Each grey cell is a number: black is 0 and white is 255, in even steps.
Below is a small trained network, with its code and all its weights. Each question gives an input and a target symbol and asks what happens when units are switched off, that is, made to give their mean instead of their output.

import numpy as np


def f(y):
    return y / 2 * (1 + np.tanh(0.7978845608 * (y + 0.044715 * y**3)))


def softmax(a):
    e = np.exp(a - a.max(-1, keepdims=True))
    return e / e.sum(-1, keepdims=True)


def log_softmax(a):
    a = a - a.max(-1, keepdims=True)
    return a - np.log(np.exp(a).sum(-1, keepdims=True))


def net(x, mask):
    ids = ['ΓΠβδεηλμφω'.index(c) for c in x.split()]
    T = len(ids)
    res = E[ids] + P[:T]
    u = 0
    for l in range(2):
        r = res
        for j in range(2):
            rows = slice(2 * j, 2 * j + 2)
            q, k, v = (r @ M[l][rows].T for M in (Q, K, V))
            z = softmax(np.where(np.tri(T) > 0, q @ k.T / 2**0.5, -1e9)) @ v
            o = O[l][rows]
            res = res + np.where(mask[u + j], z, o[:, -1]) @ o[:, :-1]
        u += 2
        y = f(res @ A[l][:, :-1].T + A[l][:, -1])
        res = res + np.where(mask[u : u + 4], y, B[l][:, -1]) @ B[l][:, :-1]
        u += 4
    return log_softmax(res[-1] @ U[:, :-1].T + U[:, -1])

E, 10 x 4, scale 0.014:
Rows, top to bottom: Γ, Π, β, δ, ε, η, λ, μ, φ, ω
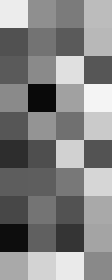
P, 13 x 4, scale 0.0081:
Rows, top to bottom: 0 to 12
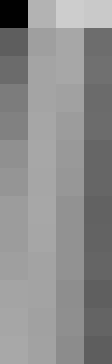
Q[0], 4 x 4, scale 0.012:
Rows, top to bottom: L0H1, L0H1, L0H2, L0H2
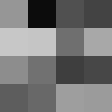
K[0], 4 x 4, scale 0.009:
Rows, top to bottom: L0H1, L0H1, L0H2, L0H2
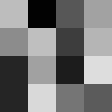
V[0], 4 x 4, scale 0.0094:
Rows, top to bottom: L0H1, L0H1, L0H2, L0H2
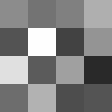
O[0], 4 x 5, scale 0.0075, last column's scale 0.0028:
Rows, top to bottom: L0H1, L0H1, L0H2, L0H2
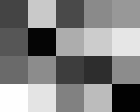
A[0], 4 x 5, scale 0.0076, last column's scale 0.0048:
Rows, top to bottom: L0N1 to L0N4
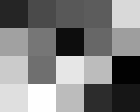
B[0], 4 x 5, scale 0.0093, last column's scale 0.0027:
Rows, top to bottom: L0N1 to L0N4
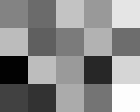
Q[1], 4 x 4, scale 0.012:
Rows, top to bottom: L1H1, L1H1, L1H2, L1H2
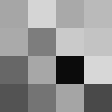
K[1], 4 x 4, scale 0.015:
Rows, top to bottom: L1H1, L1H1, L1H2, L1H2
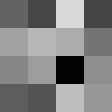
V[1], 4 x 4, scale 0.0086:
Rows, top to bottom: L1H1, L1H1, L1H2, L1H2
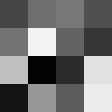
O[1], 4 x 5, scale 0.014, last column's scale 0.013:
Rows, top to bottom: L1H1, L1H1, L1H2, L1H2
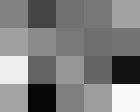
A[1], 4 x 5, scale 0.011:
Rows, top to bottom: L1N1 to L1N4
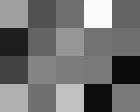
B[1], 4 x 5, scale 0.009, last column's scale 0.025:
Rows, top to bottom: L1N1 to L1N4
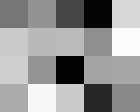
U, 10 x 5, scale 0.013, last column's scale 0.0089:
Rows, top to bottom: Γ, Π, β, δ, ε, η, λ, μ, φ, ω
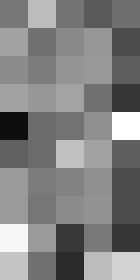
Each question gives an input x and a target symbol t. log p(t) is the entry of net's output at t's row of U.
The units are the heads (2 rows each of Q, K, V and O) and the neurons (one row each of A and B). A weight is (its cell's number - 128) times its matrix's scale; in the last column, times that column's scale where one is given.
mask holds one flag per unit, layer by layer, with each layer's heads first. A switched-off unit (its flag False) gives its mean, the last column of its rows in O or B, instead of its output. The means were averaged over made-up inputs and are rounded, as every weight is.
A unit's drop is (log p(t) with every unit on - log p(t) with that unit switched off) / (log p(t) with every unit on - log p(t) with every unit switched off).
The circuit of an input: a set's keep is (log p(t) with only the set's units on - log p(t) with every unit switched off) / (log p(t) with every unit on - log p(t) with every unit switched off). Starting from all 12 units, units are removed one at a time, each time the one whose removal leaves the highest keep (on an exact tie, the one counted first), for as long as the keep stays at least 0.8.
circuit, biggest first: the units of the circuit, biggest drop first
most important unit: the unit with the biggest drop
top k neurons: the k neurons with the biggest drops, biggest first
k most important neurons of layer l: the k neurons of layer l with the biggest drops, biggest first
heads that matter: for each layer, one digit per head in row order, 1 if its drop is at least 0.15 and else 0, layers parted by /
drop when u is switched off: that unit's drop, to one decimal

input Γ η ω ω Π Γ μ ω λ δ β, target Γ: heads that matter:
10 / 01
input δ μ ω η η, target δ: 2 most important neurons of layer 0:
[L0N1, L0N3]
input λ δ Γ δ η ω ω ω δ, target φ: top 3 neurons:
[L0N4, L0N3, L0N2]
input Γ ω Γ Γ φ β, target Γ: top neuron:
[L1N2]
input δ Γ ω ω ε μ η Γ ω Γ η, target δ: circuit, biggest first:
[L1H2, L1N4]
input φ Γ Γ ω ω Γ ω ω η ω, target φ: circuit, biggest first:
[L1H2, L0H1, L0H2]
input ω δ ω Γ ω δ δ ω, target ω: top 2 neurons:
[L1N3, L0N3]
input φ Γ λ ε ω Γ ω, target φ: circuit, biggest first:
[L1H2, L0H2]
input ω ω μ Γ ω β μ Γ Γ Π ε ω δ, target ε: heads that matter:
10 / 00
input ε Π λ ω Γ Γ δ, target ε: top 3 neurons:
[L1N2, L1N3, L0N3]
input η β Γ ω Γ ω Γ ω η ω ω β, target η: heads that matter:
01 / 00
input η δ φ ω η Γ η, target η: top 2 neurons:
[L1N1, L1N2]
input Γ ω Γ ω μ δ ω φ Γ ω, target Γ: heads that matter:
00 / 01
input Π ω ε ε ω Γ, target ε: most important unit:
L1N2
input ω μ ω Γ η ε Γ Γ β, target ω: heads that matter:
11 / 01
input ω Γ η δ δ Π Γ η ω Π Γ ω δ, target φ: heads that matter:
11 / 01
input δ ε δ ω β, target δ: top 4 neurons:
[L1N4, L0N1, L1N3, L0N3]
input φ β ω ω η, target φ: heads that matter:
10 / 01
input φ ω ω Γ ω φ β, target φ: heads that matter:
10 / 01
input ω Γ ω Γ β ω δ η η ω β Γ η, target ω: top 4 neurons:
[L1N3, L0N3, L1N2, L1N1]
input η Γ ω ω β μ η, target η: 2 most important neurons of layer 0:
[L0N1, L0N3]
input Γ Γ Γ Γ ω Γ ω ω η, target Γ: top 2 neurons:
[L1N2, L1N3]
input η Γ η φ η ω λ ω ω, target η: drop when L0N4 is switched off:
0.1
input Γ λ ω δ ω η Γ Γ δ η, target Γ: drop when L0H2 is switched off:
0.0
